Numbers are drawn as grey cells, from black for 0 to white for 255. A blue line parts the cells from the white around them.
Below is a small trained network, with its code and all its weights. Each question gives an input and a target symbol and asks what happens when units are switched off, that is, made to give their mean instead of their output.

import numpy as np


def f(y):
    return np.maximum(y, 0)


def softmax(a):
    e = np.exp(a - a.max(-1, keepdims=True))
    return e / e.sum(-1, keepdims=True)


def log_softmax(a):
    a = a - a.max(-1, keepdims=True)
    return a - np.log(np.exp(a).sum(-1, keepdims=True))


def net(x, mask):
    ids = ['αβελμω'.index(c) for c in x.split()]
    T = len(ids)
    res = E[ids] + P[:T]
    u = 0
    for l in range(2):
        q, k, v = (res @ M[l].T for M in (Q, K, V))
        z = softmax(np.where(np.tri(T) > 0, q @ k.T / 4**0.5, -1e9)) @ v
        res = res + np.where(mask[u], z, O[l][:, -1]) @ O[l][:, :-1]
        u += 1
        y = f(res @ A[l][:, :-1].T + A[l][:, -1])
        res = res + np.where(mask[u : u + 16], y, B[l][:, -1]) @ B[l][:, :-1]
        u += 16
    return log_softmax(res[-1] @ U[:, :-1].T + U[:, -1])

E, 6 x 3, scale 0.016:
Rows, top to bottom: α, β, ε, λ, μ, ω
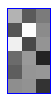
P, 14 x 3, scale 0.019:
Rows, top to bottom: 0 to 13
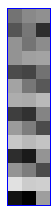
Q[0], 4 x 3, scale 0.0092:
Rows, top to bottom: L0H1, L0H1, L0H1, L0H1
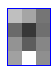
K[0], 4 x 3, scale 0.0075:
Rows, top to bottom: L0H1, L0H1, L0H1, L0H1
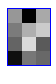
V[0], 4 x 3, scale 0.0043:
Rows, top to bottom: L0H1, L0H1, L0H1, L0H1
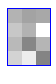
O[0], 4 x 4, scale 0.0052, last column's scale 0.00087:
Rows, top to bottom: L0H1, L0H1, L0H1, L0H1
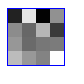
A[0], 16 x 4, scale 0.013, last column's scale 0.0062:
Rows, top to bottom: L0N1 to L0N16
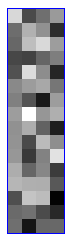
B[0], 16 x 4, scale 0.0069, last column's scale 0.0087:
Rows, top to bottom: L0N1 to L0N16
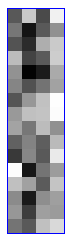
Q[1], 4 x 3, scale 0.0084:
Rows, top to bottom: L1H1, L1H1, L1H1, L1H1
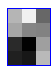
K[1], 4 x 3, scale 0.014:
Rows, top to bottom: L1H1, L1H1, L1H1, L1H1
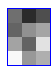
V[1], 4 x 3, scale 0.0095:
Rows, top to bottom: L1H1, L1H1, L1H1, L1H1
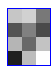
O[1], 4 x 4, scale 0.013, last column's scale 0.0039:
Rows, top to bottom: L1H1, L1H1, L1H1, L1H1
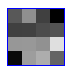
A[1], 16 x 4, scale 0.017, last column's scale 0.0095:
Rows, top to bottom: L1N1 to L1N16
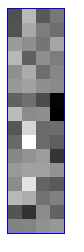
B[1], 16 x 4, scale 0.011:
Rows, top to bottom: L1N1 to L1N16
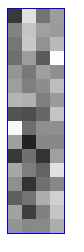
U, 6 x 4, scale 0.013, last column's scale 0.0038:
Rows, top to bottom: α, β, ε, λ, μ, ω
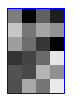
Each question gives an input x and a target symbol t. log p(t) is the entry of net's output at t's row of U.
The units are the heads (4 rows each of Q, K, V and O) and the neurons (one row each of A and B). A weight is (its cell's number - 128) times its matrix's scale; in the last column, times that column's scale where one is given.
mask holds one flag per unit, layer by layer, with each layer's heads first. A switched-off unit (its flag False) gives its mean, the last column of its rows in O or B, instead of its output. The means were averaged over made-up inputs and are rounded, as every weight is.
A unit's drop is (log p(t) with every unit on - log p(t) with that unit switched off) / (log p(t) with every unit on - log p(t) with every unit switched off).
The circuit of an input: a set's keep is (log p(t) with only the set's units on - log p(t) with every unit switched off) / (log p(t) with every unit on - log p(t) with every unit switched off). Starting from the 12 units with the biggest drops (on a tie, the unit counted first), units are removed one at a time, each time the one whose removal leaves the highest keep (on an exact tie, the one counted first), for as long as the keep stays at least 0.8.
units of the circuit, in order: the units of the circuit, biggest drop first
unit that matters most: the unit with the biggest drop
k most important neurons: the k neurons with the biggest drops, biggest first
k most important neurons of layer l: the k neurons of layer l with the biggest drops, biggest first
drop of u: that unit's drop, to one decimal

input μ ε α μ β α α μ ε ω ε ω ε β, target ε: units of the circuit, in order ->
[L1H1; L0N13]
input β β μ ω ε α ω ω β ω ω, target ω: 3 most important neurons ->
[L0N8; L1N1; L0N5]
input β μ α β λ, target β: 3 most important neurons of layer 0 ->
[L0N8; L0N14; L0N3]
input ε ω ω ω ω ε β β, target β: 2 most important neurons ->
[L0N8; L0N14]
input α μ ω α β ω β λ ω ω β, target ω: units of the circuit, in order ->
[L1H1; L1N1]
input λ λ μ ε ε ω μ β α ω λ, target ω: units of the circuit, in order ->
[L1H1; L0N8; L1N1]
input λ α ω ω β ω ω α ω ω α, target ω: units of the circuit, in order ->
[L1H1; L0N8; L1N1; L0N11]
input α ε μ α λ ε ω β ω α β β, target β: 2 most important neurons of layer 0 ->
[L0N8; L0N11]
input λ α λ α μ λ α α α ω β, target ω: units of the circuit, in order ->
[L1H1]
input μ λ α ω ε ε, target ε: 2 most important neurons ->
[L0N8; L0N1]
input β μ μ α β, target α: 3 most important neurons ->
[L0N5; L0N7; L0N1]
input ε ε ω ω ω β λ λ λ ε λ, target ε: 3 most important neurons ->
[L0N12; L0N13; L0N1]
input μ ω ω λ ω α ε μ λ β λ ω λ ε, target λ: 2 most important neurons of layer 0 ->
[L0N5; L0N8]
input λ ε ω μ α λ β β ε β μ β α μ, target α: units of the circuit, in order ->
[L1N15]
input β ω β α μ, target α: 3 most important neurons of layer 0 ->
[L0N5; L0N7; L0N1]
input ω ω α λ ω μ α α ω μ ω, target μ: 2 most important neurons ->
[L0N8; L0N16]
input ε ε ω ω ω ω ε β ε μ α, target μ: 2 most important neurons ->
[L0N8; L0N1]
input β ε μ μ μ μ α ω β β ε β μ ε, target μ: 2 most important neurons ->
[L0N8; L0N16]
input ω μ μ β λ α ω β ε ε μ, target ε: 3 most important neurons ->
[L0N5; L0N12; L0N13]
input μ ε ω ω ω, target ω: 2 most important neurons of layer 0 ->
[L0N5; L0N3]
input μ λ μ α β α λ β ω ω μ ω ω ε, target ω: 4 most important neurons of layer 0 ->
[L0N8; L0N11; L0N1; L0N5]
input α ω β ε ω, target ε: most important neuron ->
[L0N5]
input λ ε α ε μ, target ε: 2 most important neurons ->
[L0N12; L0N7]
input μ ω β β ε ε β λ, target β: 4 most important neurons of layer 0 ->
[L0N8; L0N14; L0N3; L0N2]
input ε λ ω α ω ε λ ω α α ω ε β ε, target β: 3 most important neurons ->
[L0N8; L0N3; L0N14]
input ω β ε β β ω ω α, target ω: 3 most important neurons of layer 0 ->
[L0N5; L0N8; L0N11]
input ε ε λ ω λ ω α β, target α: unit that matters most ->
L0N7
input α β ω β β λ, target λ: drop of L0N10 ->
-0.1
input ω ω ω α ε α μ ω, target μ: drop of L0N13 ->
0.0
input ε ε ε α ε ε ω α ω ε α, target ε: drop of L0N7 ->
0.1
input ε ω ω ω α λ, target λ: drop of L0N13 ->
0.4
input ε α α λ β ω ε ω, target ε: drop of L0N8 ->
0.1
